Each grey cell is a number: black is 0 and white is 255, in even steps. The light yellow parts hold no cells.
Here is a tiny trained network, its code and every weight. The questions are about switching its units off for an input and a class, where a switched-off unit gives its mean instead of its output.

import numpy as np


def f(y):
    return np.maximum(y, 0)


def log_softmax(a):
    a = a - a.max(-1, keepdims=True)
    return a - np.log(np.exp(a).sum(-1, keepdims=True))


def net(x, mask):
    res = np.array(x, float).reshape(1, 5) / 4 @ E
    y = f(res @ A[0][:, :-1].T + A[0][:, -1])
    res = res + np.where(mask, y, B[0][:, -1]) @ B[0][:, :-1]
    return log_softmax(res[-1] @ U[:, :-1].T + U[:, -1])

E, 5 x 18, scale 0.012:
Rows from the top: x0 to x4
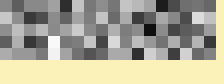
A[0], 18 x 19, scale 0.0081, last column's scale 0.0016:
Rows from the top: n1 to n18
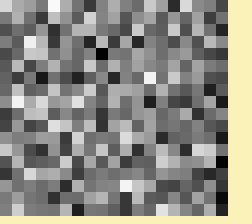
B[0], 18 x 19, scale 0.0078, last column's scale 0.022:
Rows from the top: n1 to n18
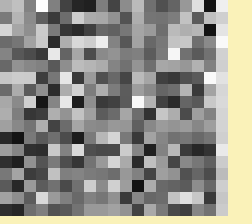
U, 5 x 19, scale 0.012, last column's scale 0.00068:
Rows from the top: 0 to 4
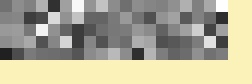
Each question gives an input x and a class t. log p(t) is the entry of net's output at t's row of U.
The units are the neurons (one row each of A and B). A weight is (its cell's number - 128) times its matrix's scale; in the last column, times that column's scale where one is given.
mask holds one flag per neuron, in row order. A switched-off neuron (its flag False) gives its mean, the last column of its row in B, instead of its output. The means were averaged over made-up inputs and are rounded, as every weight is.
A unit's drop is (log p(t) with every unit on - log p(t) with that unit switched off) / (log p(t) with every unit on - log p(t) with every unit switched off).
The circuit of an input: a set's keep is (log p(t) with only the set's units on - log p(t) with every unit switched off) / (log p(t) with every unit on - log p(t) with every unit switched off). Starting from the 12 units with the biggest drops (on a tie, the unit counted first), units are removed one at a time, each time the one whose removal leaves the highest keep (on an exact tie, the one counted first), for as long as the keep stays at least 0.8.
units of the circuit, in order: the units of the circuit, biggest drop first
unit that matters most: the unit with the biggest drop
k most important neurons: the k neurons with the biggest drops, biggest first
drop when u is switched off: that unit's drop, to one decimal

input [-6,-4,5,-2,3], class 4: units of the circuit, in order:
[n14]
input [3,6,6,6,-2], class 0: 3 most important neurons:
[n8 n7 n6]
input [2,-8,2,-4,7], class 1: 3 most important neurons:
[n10 n5 n15]
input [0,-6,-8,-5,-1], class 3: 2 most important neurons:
[n7 n13]
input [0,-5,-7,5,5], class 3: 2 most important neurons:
[n7 n4]
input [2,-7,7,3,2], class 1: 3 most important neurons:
[n5 n7 n10]
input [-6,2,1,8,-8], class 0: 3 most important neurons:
[n2 n1 n8]
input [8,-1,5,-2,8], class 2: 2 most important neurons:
[n1 n14]
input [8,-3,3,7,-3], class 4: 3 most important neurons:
[n12 n16 n4]
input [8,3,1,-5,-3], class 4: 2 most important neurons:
[n12 n16]
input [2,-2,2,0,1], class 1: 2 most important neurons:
[n7 n14]
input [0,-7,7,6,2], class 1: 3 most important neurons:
[n5 n7 n4]
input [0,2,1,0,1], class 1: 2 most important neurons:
[n7 n3]
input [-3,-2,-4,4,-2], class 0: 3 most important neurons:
[n9 n2 n6]
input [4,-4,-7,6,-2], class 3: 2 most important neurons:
[n7 n4]
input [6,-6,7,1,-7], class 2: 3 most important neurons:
[n3 n7 n17]
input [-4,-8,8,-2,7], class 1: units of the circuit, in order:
[n10]
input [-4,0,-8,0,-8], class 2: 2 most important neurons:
[n3 n17]
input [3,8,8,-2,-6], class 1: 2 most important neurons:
[n13 n7]
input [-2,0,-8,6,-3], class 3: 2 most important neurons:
[n7 n4]
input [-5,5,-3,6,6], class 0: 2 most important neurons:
[n2 n3]
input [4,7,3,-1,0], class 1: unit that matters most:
n13
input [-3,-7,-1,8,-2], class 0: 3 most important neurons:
[n2 n8 n13]
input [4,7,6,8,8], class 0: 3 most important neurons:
[n8 n2 n3]
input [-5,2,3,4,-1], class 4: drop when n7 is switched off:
0.3
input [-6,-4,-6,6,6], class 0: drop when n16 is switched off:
0.2
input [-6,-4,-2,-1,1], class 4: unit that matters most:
n13
